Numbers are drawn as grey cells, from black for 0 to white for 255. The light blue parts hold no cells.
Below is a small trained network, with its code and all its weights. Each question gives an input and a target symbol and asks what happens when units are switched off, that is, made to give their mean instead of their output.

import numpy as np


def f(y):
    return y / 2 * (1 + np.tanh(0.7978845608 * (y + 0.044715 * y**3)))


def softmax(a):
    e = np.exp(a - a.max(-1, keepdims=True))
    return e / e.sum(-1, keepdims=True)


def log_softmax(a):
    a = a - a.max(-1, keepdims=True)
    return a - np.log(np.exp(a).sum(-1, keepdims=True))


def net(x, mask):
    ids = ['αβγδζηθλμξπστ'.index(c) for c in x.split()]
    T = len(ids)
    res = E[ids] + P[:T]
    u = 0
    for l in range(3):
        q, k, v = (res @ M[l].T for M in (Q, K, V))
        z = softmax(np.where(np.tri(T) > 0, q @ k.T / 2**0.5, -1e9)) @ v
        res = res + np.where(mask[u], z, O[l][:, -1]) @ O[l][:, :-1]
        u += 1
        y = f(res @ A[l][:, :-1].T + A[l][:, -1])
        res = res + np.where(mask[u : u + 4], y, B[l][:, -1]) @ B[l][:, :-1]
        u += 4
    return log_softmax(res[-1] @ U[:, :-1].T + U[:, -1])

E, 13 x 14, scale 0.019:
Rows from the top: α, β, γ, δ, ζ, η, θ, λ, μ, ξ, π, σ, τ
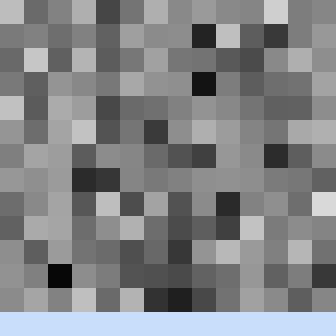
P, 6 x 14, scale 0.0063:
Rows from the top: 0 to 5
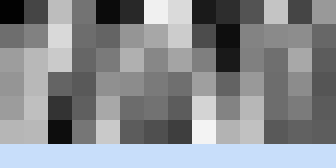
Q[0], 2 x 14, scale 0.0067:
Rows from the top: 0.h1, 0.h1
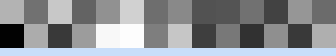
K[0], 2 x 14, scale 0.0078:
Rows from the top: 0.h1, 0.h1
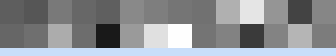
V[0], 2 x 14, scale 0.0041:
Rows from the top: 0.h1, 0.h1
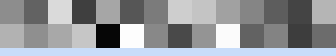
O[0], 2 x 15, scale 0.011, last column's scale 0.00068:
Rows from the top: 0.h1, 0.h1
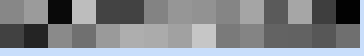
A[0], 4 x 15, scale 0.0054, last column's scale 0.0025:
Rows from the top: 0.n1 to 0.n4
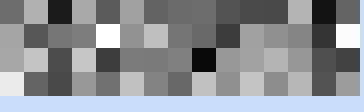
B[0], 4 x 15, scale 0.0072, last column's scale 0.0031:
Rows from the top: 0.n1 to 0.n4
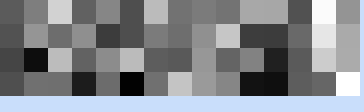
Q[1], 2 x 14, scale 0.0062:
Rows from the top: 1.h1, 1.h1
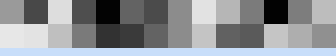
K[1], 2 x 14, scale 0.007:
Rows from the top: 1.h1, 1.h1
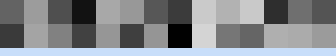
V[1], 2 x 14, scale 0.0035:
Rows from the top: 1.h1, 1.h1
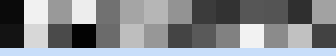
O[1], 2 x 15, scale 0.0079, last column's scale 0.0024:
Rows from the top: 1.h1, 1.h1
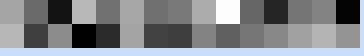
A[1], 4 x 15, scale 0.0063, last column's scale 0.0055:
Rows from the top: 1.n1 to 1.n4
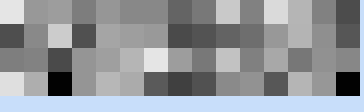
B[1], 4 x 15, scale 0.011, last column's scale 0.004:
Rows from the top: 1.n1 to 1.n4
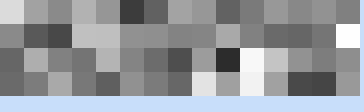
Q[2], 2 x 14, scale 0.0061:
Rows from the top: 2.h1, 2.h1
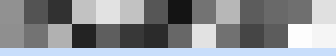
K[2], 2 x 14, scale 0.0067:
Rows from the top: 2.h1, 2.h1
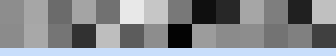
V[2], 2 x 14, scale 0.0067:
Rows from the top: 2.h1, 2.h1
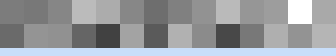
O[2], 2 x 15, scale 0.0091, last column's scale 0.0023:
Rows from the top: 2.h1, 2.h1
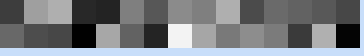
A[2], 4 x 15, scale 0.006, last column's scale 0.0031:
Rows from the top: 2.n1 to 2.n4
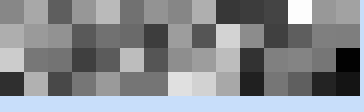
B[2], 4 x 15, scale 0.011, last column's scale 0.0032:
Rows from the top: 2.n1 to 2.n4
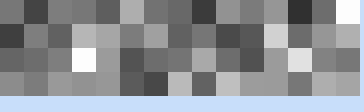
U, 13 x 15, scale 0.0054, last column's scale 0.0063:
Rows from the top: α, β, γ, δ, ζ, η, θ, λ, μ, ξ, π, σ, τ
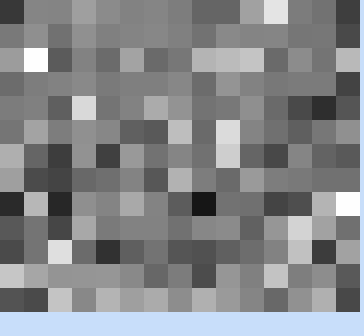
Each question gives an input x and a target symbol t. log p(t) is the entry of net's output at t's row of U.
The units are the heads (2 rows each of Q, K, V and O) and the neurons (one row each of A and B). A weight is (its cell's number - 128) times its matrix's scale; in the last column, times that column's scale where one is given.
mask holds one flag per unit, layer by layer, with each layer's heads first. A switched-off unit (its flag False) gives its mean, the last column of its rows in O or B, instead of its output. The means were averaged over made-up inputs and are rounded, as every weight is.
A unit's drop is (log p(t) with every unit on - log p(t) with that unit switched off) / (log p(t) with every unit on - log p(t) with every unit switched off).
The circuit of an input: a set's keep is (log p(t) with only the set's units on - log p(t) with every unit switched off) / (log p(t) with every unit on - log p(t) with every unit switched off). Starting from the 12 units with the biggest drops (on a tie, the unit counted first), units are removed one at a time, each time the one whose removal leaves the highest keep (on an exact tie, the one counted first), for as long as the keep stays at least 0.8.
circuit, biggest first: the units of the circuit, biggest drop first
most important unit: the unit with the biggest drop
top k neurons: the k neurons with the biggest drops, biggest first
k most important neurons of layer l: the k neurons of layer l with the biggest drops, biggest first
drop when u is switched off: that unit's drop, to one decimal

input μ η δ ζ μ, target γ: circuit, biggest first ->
[0.h1, 1.h1, 1.n4, 0.n4]
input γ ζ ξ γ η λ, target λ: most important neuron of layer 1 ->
[1.n2]
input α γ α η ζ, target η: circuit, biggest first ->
[1.h1, 2.n4, 0.h1, 0.n4]
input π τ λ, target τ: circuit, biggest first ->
[0.h1, 1.n2]
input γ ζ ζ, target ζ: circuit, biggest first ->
[1.h1, 0.h1]
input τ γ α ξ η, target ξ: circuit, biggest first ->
[1.h1, 2.n3, 2.n2]
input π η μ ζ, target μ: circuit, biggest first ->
[0.h1, 0.n3, 2.n2, 0.n4]
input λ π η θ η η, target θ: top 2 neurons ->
[2.n1, 1.n4]
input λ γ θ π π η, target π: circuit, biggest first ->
[1.h1, 1.n2, 2.h1]
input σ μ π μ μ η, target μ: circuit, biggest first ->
[0.h1, 0.n3, 0.n4, 2.n2]
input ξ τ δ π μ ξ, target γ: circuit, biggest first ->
[1.n4, 1.h1]
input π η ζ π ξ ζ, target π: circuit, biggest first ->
[1.n2, 1.h1, 2.h1]
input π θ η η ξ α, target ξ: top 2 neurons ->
[2.n3, 0.n4]
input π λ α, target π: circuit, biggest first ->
[1.n2, 0.n4, 1.h1, 2.h1]
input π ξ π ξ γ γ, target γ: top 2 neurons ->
[0.n4, 1.n4]
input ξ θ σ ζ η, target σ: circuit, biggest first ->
[0.h1, 1.n1, 2.h1, 0.n3]
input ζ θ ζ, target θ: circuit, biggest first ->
[1.h1]
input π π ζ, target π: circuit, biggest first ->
[1.n2, 2.h1, 1.h1]
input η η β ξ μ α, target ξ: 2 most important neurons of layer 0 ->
[0.n3, 0.n4]
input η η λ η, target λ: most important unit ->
2.h1
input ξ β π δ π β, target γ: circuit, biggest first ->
[1.h1, 1.n4, 0.n4]
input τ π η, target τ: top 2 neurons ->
[0.n4, 1.n2]
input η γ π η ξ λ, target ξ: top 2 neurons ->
[2.n3, 2.n2]
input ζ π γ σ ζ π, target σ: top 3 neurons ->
[1.n1, 1.n2, 0.n3]
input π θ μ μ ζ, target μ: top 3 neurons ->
[0.n3, 0.n4, 2.n2]
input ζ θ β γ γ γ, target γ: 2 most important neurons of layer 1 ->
[1.n4, 1.n3]
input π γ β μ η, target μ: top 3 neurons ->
[0.n3, 0.n4, 2.n2]
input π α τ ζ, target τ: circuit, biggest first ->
[0.h1]
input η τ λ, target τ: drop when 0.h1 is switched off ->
0.8
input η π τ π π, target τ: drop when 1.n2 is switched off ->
0.3
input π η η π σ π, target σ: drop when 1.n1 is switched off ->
0.3
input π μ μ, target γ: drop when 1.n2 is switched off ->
0.0
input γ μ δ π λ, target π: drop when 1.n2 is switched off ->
0.2
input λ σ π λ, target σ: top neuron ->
[1.n2]
